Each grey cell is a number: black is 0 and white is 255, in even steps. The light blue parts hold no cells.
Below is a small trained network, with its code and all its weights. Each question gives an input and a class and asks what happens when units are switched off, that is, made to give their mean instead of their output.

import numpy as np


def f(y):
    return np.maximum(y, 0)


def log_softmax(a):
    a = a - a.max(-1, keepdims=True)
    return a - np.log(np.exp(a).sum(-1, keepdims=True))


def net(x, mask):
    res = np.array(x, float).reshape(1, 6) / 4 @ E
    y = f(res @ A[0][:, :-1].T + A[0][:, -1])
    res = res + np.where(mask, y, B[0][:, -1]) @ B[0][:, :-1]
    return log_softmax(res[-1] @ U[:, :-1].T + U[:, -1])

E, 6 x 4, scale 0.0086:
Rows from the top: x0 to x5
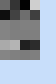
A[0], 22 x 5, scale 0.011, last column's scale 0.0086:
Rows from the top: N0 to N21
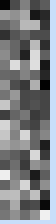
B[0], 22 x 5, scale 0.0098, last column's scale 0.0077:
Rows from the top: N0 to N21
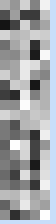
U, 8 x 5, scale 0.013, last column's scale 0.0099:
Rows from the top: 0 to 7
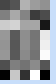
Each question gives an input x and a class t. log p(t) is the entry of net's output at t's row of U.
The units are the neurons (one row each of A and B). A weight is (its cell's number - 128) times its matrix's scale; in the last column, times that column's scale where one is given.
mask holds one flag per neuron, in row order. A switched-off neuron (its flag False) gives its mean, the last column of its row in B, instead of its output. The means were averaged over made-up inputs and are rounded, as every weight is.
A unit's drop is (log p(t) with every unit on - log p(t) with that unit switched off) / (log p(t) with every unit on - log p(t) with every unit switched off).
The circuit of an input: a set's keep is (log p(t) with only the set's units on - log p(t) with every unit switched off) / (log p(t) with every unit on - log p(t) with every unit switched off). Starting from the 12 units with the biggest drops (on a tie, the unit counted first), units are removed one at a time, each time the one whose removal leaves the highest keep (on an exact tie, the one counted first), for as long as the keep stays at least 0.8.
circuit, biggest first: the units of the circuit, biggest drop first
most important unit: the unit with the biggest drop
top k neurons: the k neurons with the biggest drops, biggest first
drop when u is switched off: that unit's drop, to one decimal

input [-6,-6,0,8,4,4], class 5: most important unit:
N17
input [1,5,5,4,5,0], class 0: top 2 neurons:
[N9, N20]
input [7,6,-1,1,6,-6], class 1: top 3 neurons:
[N16, N8, N5]
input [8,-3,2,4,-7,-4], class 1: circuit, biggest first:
[N5, N8, N4]
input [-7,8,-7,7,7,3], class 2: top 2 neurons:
[N11, N3]
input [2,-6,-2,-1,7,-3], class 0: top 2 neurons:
[N17, N12]
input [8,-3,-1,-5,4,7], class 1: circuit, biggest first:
[N8, N5]
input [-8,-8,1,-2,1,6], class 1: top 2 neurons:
[N13, N1]
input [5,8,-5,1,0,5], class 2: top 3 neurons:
[N3, N11, N0]
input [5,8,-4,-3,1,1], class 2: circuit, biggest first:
[N3, N11]
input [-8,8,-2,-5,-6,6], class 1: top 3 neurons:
[N18, N1, N12]
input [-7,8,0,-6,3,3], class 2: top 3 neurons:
[N11, N3, N0]
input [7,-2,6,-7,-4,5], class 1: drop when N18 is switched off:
0.0
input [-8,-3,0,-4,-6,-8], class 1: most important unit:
N13
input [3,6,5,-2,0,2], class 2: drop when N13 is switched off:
0.1
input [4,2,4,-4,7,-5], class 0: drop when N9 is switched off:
0.3
